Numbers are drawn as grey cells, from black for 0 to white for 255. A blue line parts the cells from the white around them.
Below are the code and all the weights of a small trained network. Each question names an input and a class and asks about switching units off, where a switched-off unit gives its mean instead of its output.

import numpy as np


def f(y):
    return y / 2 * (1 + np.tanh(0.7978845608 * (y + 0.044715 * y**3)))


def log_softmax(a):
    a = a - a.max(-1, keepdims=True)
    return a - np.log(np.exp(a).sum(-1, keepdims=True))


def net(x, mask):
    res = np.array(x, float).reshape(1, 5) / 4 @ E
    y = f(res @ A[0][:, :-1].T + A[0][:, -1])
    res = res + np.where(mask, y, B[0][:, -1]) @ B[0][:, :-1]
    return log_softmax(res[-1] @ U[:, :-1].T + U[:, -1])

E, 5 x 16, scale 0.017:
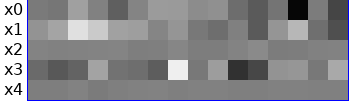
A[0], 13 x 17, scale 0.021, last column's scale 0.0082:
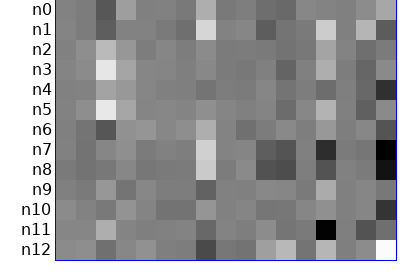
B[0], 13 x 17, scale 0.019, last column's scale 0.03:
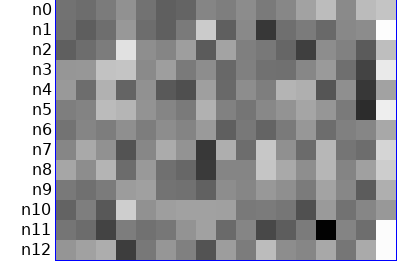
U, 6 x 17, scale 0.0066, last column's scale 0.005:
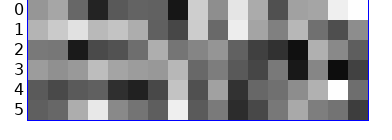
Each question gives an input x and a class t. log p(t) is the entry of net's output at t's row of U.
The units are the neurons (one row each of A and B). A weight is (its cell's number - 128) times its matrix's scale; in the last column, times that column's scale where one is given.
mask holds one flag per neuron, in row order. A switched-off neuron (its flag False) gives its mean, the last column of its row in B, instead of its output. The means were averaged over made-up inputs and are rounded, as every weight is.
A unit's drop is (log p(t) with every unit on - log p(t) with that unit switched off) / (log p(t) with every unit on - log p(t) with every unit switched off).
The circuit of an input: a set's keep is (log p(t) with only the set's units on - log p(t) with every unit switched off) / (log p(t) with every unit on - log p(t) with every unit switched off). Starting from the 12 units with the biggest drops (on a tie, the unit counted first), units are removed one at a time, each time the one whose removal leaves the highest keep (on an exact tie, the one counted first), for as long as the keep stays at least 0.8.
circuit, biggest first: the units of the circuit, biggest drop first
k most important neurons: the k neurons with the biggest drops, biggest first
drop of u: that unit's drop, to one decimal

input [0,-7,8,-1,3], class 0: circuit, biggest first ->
(n5)
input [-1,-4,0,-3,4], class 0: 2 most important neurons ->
(n5 n3)
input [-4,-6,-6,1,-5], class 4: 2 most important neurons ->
(n7 n8)
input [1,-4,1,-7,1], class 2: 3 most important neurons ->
(n11 n8 n7)
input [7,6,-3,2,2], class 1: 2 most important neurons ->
(n7 n8)
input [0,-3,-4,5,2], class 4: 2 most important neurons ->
(n1 n12)
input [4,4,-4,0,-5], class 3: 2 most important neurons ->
(n11 n12)
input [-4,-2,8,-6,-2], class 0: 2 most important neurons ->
(n5 n3)
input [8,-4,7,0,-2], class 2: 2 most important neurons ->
(n11 n12)
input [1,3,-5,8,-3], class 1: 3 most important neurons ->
(n8 n7 n11)
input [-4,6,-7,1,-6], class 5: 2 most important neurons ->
(n7 n8)
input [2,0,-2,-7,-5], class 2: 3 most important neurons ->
(n11 n5 n3)
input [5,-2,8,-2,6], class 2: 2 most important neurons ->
(n5 n3)
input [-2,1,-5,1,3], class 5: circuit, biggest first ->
(n7)
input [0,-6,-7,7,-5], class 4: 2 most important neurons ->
(n1 n12)
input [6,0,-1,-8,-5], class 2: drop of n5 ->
0.2
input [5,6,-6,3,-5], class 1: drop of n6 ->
0.0
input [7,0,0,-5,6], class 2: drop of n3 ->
0.2
